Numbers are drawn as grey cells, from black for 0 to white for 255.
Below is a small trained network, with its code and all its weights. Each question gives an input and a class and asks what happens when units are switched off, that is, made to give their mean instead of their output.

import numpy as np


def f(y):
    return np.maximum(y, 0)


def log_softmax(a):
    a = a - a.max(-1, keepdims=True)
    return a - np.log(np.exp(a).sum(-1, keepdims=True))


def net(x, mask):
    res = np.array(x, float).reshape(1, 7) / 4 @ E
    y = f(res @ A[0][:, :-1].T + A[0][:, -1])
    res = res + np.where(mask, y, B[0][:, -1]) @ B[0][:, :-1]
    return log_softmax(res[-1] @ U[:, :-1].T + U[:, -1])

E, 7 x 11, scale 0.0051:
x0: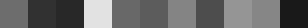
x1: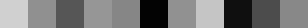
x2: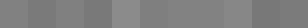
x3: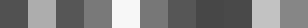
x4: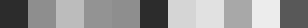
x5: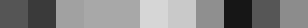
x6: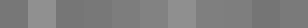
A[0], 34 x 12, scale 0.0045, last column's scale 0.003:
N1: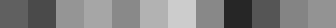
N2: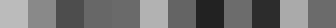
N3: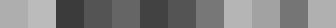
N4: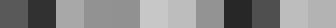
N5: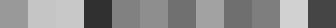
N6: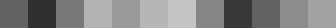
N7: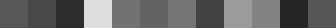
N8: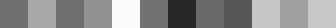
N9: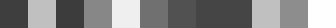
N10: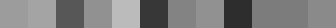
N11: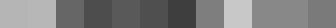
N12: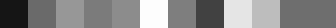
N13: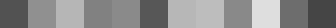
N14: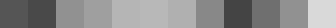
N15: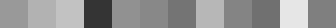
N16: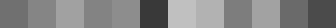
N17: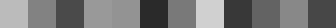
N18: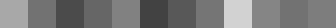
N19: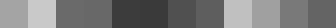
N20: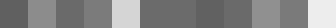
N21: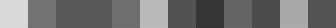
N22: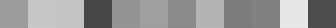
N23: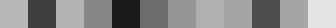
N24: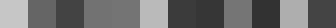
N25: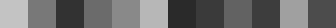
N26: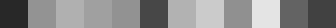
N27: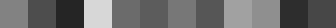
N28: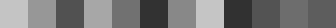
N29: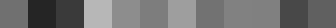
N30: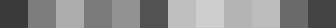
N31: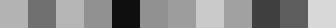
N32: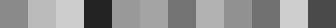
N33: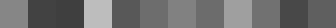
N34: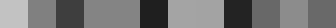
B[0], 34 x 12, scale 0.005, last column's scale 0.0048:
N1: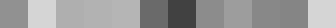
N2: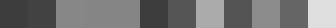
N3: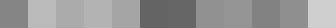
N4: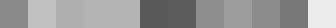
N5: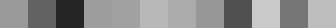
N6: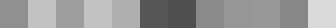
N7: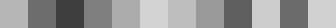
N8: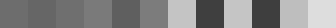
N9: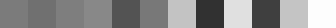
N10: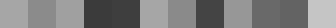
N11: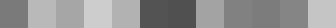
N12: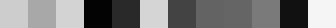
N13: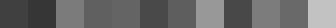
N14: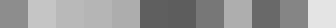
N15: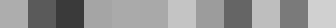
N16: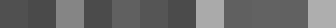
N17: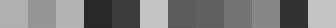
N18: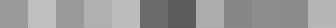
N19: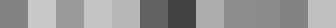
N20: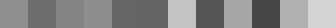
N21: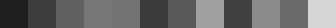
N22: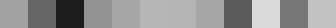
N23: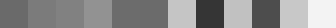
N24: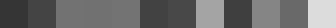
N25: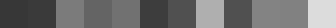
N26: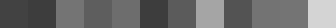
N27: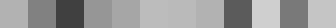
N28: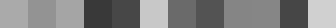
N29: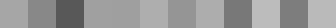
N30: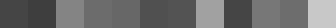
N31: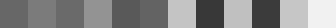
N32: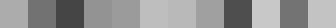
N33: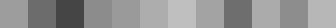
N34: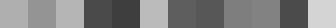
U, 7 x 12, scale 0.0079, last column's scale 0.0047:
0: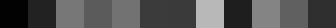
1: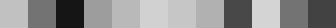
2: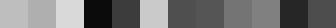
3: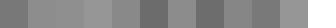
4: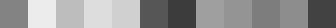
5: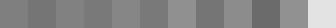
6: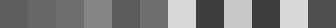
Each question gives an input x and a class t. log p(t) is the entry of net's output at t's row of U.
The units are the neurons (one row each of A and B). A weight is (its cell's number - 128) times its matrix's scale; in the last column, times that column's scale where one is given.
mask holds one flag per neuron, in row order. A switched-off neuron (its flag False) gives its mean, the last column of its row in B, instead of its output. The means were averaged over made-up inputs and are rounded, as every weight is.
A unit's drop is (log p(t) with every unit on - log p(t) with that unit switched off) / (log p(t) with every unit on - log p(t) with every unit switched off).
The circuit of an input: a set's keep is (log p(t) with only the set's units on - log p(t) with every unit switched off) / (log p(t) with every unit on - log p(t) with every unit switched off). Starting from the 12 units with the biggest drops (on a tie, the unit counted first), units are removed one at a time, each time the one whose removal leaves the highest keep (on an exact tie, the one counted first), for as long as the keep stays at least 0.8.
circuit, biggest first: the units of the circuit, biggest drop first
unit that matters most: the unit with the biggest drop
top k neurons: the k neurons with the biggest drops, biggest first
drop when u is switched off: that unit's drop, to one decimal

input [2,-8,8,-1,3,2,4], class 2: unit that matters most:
N12
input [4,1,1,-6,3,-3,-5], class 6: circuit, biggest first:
[N31, N23]
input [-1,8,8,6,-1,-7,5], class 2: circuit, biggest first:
[N17, N34]
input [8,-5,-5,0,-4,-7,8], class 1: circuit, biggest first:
[N7, N27]
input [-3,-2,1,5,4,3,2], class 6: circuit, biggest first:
[N9, N8]
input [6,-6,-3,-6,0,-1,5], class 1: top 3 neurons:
[N7, N27, N33]
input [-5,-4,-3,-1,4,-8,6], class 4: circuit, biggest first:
[N19, N11]
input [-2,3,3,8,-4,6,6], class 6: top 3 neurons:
[N9, N8, N20]
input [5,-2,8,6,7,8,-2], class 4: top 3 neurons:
[N14, N6, N1]
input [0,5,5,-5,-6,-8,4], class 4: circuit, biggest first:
[N11, N19]
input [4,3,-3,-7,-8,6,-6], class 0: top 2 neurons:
[N24, N21]
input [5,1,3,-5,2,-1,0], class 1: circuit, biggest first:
[N27, N7, N33]
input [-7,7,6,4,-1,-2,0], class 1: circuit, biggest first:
[N15, N22]
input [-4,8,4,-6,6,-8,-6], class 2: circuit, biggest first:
[N17]
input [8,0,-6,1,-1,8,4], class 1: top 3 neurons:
[N7, N27, N29]
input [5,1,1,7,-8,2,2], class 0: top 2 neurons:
[N25, N24]
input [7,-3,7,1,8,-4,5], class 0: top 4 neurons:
[N26, N30, N13, N16]
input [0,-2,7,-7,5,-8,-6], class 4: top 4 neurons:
[N19, N11, N18, N3]
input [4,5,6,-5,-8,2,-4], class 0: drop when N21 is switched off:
0.2
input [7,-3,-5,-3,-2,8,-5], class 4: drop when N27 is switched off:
-0.1
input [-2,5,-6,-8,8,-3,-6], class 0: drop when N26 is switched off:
0.4
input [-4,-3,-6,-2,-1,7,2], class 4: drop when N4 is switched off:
0.2
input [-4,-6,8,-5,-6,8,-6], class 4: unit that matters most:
N4
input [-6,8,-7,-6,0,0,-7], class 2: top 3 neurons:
[N17, N28, N34]
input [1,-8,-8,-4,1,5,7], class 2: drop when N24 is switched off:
0.0
